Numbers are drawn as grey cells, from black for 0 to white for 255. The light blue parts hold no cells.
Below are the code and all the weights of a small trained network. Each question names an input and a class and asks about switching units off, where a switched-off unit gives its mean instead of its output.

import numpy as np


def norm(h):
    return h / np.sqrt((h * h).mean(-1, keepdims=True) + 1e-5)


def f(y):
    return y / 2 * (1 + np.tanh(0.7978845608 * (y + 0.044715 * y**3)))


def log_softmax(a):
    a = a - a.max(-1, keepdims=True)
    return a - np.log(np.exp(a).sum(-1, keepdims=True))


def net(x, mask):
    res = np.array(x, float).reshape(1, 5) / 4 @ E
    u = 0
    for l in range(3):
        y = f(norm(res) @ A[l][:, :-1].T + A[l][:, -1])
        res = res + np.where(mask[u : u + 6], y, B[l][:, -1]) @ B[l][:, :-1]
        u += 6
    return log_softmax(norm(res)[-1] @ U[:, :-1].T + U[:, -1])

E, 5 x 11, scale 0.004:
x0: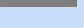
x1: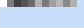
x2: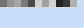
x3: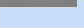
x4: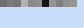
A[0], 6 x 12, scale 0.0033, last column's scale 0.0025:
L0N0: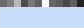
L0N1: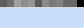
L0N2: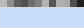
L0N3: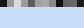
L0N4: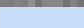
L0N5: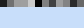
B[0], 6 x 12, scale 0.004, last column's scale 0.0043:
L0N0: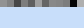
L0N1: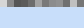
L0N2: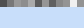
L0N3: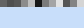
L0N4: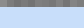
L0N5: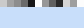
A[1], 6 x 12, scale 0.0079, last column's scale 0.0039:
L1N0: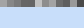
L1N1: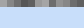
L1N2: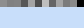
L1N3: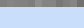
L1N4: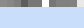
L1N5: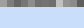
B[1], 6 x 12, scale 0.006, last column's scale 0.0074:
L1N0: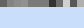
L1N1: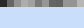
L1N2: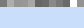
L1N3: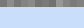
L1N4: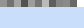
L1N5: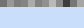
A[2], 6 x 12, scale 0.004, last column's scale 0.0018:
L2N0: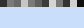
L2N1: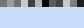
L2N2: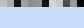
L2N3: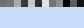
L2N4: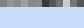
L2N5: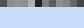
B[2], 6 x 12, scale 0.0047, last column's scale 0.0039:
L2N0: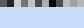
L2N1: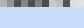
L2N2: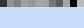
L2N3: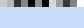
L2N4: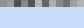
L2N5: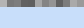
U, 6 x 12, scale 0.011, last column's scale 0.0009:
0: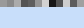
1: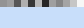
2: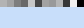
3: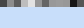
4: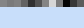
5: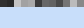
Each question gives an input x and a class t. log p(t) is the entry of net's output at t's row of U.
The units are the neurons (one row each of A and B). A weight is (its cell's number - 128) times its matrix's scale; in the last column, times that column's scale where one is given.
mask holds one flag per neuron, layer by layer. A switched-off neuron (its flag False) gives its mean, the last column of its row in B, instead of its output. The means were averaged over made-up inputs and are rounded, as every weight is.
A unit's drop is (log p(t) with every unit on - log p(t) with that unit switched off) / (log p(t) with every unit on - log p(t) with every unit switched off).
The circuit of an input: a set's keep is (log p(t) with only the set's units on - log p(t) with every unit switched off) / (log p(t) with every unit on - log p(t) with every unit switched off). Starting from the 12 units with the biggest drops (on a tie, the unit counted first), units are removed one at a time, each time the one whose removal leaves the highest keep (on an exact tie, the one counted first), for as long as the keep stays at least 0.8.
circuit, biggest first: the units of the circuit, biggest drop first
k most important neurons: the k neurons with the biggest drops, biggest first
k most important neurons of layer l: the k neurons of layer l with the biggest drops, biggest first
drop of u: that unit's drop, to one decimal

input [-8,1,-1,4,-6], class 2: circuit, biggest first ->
(L1N2)
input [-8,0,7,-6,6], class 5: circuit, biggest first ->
(L0N5 L2N0)
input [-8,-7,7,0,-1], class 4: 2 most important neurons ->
(L2N3 L1N1)
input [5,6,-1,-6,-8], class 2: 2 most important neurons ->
(L0N5 L1N2)
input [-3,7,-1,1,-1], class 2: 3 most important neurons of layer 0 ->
(L0N5 L0N0 L0N2)
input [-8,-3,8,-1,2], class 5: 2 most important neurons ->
(L1N4 L2N0)
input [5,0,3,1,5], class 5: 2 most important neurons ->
(L0N5 L2N0)
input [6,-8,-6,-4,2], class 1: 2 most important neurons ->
(L1N4 L2N1)
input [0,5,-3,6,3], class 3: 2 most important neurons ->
(L2N2 L1N4)
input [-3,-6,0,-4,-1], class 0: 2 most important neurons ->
(L0N5 L1N5)
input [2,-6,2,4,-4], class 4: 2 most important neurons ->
(L0N3 L2N3)
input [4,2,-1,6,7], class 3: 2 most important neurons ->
(L0N5 L2N2)
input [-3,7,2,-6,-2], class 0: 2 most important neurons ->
(L1N0 L0N3)
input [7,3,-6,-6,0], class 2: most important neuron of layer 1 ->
(L1N2)
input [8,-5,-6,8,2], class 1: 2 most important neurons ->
(L1N4 L2N1)
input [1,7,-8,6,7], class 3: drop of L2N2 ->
0.2
